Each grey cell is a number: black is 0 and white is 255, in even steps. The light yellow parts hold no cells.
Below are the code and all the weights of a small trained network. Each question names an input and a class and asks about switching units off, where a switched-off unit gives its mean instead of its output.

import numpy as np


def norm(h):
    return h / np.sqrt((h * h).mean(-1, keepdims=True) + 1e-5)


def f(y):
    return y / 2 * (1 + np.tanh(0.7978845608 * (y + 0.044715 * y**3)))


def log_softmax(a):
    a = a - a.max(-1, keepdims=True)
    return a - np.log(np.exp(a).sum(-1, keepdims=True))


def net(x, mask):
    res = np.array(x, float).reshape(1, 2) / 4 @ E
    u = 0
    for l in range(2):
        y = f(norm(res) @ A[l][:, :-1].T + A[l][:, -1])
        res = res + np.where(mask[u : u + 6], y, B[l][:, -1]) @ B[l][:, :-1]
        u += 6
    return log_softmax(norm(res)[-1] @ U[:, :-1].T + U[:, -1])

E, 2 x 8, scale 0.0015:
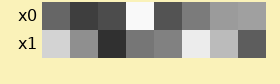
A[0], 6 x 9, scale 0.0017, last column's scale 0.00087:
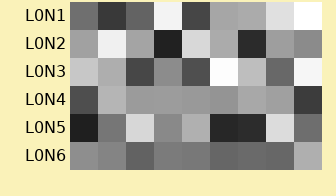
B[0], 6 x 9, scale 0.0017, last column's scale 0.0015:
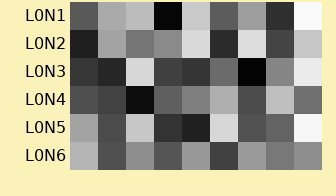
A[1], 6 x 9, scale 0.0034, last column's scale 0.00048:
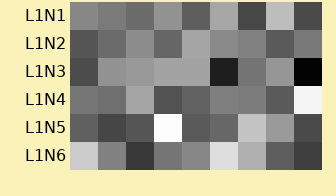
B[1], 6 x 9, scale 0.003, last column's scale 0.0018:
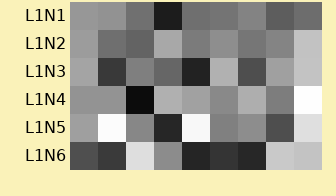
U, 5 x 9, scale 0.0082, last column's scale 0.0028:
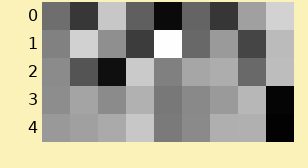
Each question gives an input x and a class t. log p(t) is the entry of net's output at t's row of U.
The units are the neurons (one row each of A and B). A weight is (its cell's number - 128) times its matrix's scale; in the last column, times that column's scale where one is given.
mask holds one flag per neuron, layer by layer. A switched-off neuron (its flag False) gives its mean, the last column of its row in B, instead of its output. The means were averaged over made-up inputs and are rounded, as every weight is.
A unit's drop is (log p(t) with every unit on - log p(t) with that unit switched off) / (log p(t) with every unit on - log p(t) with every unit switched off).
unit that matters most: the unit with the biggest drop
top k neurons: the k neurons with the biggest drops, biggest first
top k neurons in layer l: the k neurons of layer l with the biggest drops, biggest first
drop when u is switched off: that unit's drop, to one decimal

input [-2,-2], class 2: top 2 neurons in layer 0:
(L0N5; L0N1)
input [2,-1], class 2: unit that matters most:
L0N1
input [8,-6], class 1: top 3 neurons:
(L1N5; L0N3; L1N6)
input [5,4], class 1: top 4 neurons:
(L1N5; L0N5; L1N3; L0N3)
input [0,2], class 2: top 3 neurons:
(L0N3; L1N5; L1N6)
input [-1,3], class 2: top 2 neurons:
(L0N3; L1N5)
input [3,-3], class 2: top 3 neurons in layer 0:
(L0N1; L0N5; L0N3)
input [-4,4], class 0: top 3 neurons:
(L1N6; L0N1; L1N5)
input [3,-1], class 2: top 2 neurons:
(L0N1; L1N6)
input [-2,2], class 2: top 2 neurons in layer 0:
(L0N3; L0N1)
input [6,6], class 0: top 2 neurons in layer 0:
(L0N2; L0N1)
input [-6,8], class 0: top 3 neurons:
(L1N6; L1N5; L0N1)
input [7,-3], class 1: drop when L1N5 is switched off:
1.2
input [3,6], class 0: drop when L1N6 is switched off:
0.7
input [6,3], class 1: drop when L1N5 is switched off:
0.8
